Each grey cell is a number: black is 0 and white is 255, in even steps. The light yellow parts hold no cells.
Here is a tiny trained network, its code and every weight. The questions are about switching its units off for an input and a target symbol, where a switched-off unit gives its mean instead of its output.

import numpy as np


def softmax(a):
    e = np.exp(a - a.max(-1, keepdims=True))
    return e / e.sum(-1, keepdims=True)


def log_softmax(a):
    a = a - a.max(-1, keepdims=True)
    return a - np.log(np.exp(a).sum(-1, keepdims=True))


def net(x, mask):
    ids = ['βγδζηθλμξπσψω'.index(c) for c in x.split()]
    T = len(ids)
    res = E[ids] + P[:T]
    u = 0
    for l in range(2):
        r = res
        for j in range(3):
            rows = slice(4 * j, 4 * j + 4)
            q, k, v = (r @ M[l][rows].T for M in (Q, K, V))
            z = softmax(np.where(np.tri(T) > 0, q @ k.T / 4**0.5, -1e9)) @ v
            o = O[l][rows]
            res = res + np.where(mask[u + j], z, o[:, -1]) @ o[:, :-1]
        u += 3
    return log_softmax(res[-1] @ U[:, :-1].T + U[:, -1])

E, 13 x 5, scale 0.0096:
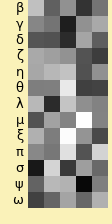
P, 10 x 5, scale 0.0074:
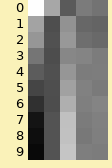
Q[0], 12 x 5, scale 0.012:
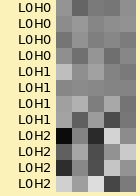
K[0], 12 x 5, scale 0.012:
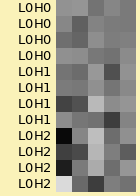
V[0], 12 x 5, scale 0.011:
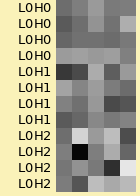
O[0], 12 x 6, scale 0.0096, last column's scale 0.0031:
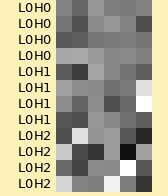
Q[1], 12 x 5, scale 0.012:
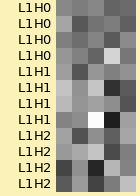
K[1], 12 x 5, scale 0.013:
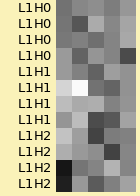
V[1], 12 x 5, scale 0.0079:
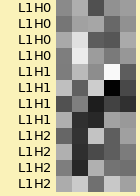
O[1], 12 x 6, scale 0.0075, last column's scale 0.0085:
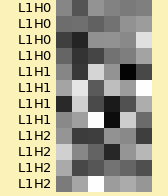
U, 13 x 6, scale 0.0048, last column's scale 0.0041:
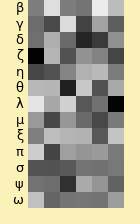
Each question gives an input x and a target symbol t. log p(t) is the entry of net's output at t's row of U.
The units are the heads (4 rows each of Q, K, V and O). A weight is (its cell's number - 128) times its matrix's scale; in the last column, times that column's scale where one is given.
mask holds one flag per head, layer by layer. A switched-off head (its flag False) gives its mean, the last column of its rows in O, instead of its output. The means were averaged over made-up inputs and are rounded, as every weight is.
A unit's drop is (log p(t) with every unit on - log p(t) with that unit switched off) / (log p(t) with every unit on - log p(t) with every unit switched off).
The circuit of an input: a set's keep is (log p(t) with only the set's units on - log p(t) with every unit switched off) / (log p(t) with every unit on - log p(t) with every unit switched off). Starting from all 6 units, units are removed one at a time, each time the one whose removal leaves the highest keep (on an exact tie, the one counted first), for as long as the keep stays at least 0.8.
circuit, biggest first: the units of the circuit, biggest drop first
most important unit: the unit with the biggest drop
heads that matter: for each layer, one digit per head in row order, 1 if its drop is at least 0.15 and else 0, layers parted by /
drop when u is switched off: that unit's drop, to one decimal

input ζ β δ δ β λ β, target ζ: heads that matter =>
011 / 011
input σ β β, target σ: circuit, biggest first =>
[L0H2 L1H0 L1H1 L0H1]
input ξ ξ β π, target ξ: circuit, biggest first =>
[L1H2 L0H2 L1H1 L0H1]
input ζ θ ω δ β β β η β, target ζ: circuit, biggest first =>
[L0H2 L1H1 L1H2 L0H1]
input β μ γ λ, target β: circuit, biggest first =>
[L1H1 L0H1 L0H2]
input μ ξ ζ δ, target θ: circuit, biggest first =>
[L0H2 L1H1]
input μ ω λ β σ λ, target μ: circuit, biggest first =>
[L1H1 L0H2 L0H1]
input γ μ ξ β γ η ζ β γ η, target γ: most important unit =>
L0H1
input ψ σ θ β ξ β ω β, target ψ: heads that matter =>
001 / 011
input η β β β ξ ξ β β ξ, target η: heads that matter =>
011 / 111
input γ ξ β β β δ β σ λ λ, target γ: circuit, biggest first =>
[L0H1 L1H1]
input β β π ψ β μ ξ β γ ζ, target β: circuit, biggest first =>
[L1H1 L0H2]
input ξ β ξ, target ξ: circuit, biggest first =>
[L1H2 L0H2 L1H1 L0H1]
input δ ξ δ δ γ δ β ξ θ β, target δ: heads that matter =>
001 / 010
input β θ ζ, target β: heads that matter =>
001 / 010
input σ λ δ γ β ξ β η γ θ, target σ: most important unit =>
L0H2
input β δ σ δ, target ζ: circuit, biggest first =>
[L0H2 L1H2 L1H1]
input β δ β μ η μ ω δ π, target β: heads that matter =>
000 / 010
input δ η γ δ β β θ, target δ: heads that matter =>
011 / 010
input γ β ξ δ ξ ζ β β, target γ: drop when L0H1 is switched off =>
0.7
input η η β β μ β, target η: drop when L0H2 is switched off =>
1.0
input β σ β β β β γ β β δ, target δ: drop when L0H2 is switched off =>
0.4
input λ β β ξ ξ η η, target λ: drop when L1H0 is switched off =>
0.2
